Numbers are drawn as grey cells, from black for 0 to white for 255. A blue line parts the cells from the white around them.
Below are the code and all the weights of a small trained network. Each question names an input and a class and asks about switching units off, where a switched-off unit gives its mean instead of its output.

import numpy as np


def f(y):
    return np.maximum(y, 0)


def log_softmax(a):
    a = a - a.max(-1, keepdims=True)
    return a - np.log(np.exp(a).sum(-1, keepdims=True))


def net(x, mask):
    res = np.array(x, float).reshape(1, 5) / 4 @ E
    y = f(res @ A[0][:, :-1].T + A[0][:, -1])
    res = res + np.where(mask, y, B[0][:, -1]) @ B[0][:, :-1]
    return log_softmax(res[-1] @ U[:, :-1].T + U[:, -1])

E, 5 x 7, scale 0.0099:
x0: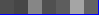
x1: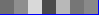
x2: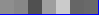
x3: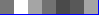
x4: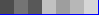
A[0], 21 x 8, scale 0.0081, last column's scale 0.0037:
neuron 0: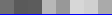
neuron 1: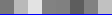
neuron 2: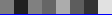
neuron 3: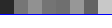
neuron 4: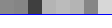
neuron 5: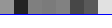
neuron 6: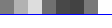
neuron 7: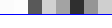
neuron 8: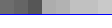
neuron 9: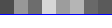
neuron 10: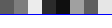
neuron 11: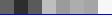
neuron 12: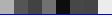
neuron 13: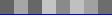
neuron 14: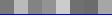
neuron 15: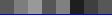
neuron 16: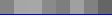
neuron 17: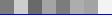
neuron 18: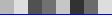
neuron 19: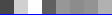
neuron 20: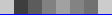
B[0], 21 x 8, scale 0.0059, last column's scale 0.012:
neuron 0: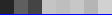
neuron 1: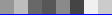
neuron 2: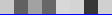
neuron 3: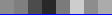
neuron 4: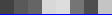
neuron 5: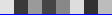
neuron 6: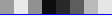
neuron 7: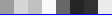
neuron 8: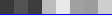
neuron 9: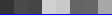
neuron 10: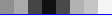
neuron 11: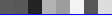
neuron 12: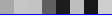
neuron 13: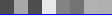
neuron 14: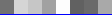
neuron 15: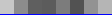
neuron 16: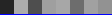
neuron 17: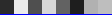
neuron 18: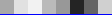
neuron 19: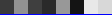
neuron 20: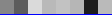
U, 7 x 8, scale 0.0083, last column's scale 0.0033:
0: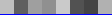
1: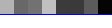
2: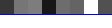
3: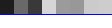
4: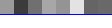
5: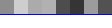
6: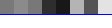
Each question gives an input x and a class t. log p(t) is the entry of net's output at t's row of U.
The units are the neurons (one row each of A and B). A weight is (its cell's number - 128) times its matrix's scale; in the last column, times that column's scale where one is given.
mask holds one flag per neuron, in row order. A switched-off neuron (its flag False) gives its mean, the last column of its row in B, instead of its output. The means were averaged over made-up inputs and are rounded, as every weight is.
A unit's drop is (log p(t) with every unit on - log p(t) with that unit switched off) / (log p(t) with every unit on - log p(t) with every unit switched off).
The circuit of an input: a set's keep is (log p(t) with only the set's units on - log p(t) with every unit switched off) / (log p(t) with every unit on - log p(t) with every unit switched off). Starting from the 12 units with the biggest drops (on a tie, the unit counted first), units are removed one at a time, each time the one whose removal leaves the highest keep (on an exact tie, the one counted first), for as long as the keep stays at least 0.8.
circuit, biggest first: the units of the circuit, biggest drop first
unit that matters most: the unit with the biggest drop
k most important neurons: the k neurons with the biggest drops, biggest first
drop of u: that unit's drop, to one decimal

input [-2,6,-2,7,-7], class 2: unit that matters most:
neuron 19
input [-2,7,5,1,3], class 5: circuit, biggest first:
neuron 18; neuron 11
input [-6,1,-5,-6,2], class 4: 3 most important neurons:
neuron 19; neuron 17; neuron 1
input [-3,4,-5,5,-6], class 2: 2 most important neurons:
neuron 19; neuron 10
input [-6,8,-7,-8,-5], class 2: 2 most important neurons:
neuron 7; neuron 12
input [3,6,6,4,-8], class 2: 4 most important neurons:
neuron 19; neuron 10; neuron 1; neuron 6
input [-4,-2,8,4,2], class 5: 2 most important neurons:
neuron 7; neuron 18
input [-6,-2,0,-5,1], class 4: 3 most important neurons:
neuron 19; neuron 20; neuron 1
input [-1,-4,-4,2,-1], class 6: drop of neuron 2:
-0.1
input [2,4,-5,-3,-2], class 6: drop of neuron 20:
-0.1
